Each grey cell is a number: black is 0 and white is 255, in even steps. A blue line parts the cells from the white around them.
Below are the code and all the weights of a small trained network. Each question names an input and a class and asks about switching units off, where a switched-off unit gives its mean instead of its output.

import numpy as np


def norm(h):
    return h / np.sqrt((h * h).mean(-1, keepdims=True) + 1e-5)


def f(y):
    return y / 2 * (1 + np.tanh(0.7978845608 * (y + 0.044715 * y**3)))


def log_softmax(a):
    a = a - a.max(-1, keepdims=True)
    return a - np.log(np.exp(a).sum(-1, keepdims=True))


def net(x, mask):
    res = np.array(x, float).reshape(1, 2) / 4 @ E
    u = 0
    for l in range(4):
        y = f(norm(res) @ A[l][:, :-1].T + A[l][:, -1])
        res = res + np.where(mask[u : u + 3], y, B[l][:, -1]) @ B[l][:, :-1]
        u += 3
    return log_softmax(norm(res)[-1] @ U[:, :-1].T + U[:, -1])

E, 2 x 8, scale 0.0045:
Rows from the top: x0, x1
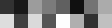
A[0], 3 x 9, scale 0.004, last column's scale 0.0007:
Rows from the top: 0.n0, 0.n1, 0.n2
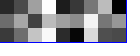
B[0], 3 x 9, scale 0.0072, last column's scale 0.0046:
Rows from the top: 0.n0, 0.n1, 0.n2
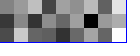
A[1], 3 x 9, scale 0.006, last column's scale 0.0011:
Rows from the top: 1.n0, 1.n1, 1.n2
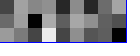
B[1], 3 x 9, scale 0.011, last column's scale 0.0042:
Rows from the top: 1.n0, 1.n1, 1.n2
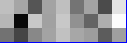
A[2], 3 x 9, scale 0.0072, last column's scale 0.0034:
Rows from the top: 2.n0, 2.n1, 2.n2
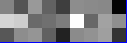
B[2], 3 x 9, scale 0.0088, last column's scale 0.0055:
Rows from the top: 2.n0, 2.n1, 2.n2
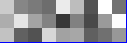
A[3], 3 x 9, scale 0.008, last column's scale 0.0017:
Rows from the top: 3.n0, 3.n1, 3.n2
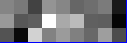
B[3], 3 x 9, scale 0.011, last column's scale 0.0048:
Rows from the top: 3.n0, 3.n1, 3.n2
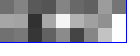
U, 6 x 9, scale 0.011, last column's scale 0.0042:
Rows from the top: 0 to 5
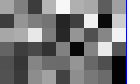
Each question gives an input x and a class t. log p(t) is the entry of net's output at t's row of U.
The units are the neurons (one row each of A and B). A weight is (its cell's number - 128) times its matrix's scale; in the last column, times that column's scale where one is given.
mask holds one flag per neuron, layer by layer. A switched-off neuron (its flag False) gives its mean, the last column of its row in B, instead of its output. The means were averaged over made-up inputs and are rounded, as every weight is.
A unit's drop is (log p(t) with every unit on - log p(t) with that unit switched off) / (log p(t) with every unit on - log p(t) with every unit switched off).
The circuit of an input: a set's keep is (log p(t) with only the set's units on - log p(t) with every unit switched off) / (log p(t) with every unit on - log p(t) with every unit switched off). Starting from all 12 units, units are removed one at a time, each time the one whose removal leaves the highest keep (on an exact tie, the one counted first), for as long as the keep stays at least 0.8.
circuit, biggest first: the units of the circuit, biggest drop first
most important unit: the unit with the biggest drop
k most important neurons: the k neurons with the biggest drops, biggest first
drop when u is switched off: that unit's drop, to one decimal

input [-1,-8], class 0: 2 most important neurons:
[1.n1, 0.n1]
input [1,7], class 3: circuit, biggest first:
[1.n0, 3.n2]
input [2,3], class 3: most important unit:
0.n2
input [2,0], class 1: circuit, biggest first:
[1.n1, 3.n1]
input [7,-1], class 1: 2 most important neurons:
[1.n1, 0.n2]
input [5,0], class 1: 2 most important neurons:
[1.n1, 0.n2]
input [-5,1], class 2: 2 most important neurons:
[2.n1, 0.n2]
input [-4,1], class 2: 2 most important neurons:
[0.n2, 2.n1]
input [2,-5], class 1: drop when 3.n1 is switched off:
0.2
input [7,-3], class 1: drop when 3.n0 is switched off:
0.0
